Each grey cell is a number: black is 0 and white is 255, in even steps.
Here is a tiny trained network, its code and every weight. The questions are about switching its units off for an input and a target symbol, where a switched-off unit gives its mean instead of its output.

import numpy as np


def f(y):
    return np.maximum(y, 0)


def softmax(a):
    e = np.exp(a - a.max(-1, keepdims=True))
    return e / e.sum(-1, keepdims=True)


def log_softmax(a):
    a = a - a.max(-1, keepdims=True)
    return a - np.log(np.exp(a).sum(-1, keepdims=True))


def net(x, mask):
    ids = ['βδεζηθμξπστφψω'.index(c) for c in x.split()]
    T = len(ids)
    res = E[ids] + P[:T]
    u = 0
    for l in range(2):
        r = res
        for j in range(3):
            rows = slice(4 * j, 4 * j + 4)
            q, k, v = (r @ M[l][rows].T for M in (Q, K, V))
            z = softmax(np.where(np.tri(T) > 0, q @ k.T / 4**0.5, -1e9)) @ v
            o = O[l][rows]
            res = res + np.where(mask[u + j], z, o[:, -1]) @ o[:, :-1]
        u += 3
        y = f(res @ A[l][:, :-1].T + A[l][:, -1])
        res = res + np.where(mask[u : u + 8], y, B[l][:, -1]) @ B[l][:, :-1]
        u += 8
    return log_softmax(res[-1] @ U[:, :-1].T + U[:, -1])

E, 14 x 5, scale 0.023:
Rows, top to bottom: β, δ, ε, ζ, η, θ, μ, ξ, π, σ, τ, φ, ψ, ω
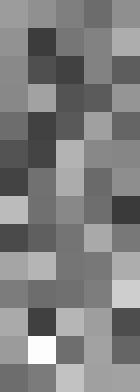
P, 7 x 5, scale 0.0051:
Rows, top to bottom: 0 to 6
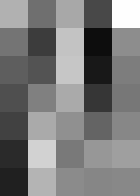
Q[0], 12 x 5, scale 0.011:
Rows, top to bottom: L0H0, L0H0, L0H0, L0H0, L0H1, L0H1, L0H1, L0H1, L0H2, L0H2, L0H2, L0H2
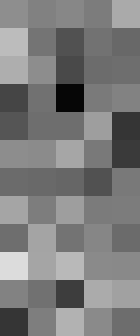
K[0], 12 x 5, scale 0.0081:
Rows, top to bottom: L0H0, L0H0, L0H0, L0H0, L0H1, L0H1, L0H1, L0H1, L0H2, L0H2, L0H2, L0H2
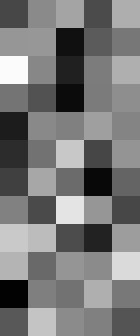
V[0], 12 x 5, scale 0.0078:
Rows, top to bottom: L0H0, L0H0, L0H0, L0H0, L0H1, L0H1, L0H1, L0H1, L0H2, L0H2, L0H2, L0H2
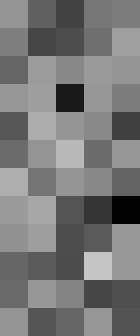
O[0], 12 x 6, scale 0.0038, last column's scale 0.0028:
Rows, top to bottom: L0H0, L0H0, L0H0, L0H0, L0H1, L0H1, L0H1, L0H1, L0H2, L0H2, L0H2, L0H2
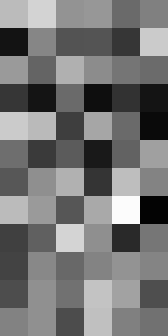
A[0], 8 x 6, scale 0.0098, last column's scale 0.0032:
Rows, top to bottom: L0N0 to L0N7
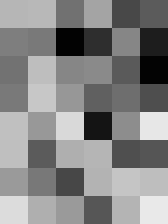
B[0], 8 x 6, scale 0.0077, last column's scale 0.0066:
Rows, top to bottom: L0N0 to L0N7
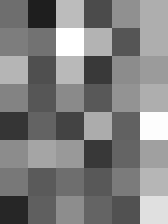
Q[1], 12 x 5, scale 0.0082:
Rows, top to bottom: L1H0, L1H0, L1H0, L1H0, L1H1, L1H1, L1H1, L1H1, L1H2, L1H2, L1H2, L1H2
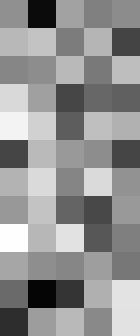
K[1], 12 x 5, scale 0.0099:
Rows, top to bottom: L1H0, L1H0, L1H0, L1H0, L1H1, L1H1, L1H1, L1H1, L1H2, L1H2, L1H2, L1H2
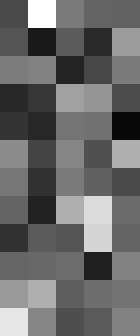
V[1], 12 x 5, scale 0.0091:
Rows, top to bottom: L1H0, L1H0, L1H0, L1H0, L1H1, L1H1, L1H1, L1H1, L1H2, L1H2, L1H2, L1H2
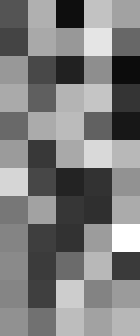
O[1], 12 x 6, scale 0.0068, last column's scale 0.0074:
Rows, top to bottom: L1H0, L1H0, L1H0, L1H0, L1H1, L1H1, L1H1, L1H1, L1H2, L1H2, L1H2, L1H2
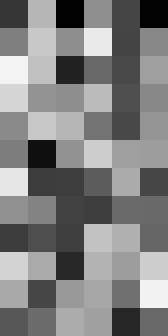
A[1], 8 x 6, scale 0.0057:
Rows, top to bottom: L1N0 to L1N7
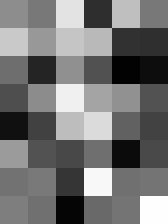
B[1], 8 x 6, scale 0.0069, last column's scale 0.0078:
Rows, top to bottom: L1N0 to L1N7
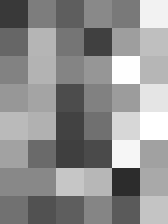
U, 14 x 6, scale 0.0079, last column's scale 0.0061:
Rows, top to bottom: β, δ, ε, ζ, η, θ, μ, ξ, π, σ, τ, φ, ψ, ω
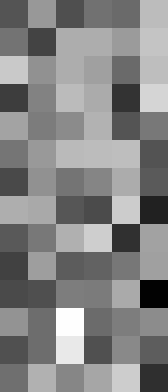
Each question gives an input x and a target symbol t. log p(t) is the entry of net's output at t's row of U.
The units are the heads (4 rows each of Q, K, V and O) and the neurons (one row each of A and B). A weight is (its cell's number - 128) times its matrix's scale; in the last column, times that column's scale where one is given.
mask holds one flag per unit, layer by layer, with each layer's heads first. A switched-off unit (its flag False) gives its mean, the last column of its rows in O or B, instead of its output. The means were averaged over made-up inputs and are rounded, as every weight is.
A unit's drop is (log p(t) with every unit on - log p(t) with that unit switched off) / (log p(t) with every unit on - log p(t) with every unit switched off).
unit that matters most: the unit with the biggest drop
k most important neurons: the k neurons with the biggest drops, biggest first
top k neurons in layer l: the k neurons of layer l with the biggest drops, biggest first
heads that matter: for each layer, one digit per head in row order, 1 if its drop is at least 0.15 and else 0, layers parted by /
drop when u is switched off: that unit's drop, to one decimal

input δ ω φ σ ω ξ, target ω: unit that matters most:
L1N4
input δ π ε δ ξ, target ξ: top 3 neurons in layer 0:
(L0N0 L0N1 L0N5)
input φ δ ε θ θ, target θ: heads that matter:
100 / 010
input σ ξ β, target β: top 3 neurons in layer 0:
(L0N4 L0N1 L0N0)
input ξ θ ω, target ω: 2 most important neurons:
(L1N4 L0N7)
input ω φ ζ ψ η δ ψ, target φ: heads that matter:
000 / 000
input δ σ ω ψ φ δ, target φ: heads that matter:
010 / 101
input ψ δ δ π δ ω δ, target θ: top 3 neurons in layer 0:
(L0N0 L0N7 L0N6)
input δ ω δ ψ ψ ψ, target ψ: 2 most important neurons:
(L0N0 L0N2)
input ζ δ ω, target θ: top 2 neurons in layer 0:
(L0N1 L0N7)
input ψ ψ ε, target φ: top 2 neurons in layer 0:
(L0N0 L0N1)
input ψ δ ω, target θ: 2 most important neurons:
(L0N0 L0N7)
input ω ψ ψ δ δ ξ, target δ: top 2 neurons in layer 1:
(L1N4 L1N3)
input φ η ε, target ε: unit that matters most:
L1H0
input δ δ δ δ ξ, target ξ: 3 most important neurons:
(L1N5 L1N2 L0N1)
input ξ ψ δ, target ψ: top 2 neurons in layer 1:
(L1N4 L1N3)
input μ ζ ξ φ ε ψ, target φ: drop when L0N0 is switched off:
0.2
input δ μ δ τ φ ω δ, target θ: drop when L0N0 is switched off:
0.0
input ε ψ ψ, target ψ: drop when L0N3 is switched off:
0.1
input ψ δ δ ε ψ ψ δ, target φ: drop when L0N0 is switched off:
0.3
